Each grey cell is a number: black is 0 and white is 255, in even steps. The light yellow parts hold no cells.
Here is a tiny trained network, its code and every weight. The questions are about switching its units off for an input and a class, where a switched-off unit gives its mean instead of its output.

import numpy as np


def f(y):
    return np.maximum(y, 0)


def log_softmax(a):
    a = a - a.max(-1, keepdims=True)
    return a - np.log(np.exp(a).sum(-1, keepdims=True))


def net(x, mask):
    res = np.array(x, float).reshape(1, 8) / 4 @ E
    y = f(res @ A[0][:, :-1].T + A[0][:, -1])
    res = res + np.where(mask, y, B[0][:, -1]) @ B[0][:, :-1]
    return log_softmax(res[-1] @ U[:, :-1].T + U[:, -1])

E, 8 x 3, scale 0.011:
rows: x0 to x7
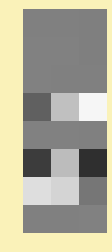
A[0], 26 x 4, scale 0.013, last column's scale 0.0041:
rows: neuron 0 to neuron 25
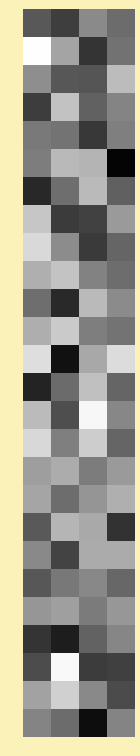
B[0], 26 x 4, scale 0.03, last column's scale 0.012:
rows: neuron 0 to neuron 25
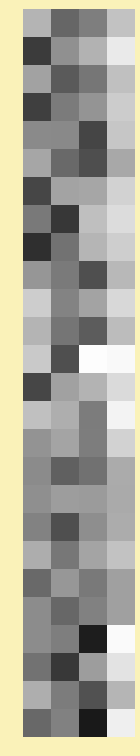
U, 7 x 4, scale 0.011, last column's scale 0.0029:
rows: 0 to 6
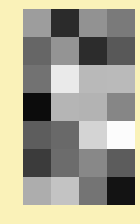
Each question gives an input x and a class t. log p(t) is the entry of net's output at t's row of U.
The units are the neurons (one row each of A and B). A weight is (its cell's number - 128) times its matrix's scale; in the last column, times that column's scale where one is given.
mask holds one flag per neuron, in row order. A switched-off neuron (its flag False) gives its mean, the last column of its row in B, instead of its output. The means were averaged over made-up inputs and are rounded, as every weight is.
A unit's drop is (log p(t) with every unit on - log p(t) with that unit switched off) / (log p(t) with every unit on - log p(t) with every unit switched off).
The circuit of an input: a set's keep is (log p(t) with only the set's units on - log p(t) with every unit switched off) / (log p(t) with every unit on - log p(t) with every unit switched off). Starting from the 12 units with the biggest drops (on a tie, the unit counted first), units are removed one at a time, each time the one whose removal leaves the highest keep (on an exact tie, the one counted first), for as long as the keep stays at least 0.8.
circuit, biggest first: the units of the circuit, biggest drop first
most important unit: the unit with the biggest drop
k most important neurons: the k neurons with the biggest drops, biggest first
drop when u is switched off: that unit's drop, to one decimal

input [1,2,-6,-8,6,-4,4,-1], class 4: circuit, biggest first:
[neuron 1]
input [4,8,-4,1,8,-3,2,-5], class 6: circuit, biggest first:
[neuron 23; neuron 7]
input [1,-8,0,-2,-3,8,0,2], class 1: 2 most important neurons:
[neuron 25; neuron 12]
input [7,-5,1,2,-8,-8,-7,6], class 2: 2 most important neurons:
[neuron 14; neuron 13]
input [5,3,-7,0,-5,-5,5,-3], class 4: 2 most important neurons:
[neuron 12; neuron 1]
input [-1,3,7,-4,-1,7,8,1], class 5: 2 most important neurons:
[neuron 1; neuron 8]
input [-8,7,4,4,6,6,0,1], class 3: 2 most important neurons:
[neuron 12; neuron 3]
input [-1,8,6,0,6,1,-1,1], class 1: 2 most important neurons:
[neuron 12; neuron 1]
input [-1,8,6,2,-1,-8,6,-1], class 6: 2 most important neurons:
[neuron 14; neuron 15]
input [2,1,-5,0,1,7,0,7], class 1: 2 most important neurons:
[neuron 12; neuron 7]
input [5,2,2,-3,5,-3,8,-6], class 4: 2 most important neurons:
[neuron 1; neuron 8]
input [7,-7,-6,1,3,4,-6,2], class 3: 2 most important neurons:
[neuron 13; neuron 6]
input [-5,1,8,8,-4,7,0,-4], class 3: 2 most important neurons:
[neuron 12; neuron 3]
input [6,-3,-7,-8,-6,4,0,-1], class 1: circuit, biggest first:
[neuron 25]
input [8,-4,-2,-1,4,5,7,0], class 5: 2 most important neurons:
[neuron 1; neuron 12]
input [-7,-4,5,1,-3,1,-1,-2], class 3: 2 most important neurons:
[neuron 12; neuron 14]
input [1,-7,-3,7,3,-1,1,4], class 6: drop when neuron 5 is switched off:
0.2
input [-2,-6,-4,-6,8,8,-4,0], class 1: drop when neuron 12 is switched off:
0.0
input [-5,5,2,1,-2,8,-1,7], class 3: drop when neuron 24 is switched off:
0.1
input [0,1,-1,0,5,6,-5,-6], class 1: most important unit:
neuron 22
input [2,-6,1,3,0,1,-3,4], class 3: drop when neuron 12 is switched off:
0.2
